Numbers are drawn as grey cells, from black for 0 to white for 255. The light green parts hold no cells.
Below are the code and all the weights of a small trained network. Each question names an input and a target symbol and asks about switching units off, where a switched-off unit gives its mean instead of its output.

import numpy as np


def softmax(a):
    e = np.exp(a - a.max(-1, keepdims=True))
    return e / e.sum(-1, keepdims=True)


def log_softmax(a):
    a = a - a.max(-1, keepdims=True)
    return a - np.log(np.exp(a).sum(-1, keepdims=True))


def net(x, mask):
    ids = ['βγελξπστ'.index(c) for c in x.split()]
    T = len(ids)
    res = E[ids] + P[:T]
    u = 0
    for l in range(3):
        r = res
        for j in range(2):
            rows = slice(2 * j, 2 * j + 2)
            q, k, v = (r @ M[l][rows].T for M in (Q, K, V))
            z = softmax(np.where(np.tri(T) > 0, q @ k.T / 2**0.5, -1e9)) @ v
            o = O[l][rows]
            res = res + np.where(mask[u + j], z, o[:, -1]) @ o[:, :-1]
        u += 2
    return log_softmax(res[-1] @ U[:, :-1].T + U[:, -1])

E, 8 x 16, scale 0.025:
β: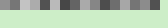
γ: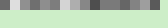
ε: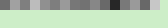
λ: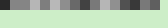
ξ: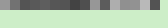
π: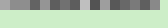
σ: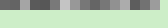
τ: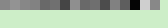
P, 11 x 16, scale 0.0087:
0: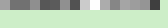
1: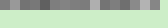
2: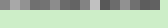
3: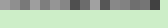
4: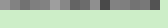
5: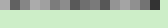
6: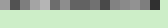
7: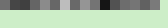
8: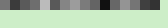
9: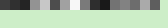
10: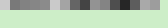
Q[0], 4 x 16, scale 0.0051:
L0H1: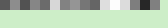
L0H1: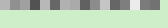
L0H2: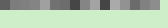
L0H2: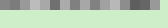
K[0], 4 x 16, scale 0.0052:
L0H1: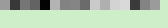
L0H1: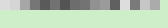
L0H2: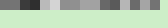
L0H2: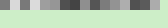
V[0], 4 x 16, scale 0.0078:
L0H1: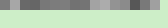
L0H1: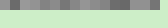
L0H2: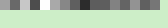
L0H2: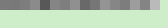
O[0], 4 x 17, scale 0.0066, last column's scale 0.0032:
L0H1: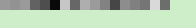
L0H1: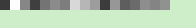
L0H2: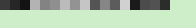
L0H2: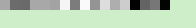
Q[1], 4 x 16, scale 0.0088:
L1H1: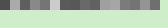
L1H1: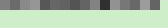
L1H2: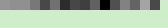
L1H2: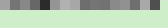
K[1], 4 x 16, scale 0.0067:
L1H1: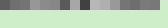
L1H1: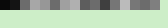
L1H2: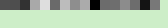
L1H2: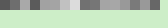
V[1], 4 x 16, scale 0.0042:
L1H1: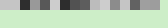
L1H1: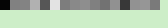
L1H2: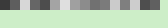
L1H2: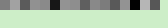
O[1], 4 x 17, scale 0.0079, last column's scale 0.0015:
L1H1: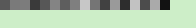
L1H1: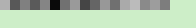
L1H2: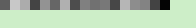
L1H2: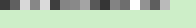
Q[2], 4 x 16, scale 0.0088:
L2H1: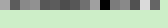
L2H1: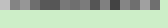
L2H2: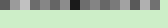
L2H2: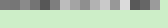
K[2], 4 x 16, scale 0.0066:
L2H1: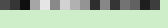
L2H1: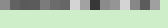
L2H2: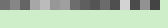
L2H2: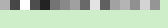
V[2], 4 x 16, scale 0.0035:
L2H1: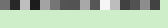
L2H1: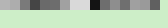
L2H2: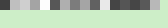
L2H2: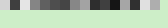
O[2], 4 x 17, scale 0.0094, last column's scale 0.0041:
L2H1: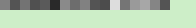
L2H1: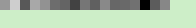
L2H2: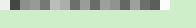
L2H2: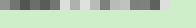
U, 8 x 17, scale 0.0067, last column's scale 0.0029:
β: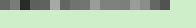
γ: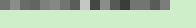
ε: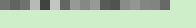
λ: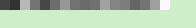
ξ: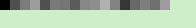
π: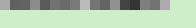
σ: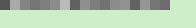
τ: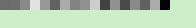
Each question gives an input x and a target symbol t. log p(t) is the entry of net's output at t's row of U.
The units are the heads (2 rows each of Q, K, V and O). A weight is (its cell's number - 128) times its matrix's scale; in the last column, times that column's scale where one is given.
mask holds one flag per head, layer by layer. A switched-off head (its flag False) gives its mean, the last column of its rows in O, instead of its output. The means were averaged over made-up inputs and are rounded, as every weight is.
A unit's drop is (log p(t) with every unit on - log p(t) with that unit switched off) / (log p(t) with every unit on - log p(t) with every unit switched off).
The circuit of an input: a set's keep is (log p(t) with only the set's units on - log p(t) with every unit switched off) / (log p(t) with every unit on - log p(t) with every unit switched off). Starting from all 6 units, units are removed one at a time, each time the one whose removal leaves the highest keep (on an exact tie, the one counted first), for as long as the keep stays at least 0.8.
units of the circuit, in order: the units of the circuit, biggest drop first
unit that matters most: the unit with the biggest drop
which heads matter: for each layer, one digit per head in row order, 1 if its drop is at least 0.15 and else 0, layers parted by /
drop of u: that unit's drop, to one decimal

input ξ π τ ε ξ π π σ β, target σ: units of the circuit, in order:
L1H2, L1H1, L2H2
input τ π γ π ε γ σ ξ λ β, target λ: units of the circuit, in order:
L2H1, L1H1, L1H2
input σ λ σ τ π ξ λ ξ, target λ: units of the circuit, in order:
L2H1, L0H2, L1H1
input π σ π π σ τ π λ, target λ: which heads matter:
00 / 10 / 00
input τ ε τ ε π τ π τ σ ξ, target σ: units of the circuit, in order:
L1H2, L1H1
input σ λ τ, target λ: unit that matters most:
L0H2
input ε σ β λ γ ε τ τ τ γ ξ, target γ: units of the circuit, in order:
L2H1, L1H2
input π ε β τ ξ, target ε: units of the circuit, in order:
L2H1, L0H2
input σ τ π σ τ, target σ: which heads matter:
00 / 01 / 01
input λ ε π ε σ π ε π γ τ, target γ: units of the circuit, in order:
L1H2, L2H1
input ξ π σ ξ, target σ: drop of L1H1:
0.2
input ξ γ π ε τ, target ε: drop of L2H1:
1.0
